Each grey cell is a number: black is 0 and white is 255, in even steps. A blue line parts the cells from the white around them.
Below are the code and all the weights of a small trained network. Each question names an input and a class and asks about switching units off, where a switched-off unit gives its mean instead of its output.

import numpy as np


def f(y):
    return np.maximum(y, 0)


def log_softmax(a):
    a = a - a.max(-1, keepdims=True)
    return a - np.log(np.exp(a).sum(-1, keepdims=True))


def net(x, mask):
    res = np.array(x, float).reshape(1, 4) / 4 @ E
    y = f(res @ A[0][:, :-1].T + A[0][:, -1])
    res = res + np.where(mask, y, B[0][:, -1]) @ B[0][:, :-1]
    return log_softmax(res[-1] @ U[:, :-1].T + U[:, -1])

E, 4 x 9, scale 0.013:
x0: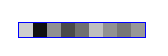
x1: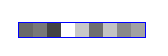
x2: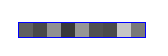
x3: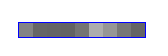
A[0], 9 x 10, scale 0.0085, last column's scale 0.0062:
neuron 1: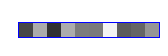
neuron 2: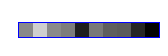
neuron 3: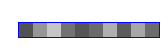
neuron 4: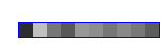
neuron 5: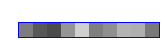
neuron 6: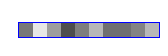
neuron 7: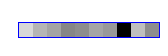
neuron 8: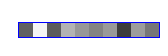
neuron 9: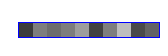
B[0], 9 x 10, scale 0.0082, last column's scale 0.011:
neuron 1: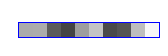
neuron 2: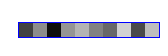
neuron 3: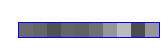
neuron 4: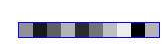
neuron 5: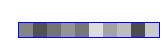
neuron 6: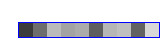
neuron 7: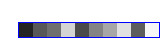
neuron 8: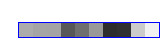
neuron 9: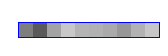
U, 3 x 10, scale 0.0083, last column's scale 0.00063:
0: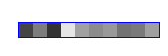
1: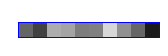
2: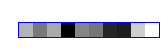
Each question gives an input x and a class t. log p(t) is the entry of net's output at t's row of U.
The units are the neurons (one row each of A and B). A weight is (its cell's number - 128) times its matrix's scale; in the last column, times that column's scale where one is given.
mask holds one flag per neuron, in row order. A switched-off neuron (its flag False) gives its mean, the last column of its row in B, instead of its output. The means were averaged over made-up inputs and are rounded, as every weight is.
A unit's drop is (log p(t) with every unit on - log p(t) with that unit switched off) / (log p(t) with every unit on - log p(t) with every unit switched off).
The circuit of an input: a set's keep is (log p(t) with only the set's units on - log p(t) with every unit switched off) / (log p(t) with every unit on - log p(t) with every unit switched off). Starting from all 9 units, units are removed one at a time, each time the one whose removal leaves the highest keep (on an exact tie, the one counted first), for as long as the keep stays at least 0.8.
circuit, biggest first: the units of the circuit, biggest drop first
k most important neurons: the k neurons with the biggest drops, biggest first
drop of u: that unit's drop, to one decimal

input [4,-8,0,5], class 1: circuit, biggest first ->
(neuron 8)
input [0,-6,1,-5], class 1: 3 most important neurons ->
(neuron 8; neuron 1; neuron 6)
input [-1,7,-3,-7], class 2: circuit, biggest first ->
(neuron 8; neuron 1)
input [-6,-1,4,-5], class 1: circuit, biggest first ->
(neuron 4; neuron 1)
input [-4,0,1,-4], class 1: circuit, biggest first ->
(neuron 4; neuron 2)
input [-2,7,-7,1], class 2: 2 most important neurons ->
(neuron 8; neuron 1)
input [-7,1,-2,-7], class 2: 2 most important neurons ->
(neuron 8; neuron 7)
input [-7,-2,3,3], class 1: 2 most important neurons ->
(neuron 4; neuron 1)
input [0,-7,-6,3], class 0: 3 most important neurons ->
(neuron 2; neuron 4; neuron 5)
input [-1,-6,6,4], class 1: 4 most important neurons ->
(neuron 8; neuron 1; neuron 6; neuron 4)
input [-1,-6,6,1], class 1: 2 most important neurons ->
(neuron 8; neuron 1)
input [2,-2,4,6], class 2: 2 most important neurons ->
(neuron 7; neuron 4)
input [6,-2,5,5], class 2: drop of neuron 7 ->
0.7
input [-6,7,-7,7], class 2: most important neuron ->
(neuron 8)
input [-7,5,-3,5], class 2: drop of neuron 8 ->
0.3
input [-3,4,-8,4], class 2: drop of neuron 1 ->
0.2
